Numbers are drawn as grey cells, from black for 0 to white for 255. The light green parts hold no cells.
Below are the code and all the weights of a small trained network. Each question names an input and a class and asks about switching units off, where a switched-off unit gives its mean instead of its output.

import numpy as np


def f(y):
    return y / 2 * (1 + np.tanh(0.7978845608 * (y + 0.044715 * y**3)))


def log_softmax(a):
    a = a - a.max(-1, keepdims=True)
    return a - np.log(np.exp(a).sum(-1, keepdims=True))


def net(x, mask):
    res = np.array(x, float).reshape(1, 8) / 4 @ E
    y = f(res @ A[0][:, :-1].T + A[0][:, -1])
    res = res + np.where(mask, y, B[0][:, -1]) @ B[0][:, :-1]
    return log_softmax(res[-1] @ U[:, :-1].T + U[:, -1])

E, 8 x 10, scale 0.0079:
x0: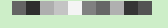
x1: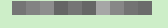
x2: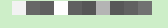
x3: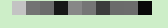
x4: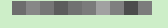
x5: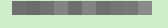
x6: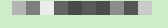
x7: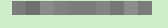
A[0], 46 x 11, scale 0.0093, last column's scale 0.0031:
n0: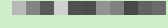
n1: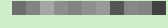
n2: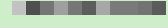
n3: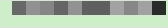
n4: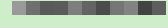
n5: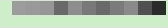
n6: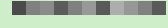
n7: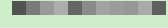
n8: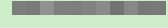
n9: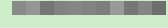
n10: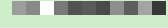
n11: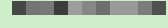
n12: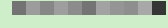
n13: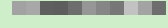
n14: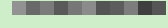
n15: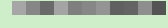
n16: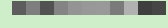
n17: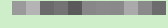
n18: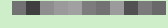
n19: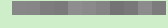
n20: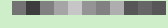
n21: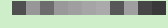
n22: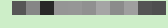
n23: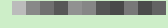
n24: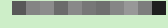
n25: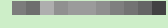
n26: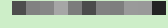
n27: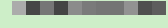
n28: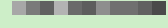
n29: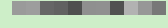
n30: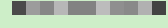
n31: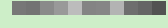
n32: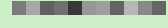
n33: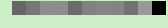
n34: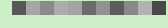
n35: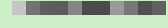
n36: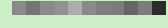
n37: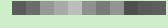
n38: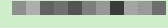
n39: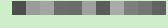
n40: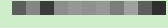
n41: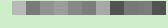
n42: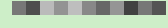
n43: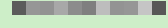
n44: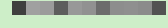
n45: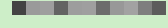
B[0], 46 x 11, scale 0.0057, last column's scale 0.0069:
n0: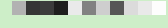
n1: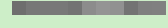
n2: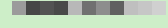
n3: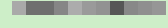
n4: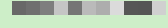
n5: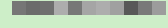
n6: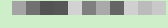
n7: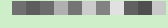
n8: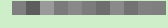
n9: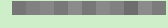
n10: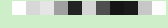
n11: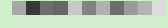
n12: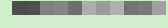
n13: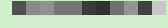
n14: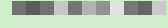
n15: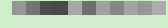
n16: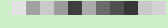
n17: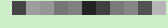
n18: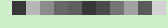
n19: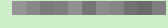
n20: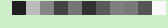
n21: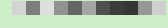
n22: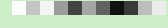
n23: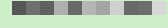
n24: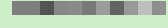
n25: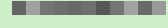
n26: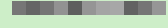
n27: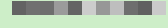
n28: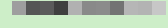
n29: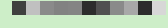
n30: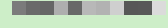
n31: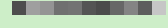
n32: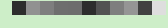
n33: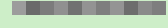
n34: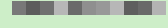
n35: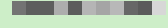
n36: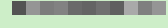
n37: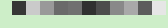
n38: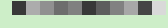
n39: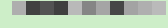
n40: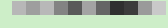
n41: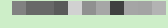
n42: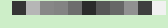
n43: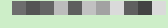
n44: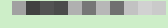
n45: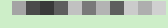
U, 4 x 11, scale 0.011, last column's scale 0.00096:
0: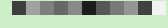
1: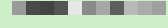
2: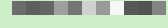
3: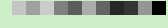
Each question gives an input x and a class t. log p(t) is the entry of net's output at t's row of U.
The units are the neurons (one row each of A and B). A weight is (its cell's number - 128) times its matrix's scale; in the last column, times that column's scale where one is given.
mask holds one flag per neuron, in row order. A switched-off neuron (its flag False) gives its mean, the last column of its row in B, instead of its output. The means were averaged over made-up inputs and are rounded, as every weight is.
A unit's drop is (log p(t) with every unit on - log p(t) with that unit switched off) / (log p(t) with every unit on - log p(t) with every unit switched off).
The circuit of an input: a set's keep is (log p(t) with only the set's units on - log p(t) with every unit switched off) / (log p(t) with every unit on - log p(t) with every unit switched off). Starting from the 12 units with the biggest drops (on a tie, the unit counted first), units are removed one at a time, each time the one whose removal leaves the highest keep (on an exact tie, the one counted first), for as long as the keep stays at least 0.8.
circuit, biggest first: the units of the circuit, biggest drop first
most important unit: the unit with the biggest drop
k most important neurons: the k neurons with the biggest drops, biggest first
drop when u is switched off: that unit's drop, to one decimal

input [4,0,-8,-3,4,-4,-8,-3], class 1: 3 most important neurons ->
(n45 n44 n11)
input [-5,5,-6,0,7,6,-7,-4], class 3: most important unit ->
n22
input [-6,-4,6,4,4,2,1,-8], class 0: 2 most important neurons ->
(n29 n38)
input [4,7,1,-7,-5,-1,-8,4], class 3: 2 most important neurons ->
(n22 n21)
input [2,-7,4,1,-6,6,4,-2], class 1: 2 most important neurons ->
(n22 n0)
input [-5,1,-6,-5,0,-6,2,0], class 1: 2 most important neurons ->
(n44 n45)
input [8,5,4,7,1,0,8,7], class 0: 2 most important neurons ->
(n42 n18)
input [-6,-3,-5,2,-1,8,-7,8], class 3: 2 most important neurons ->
(n22 n16)
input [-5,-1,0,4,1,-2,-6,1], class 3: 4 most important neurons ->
(n22 n16 n40 n21)
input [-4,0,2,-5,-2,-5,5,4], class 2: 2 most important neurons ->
(n22 n43)
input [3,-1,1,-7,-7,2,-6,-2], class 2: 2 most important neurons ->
(n43 n30)
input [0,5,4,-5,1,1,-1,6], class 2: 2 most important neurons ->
(n43 n30)
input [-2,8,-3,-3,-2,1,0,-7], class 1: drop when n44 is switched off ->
0.2
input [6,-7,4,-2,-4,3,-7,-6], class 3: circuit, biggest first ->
(n22)
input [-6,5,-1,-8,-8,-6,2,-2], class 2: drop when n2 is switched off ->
0.0
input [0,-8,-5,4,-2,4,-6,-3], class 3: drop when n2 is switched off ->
0.1
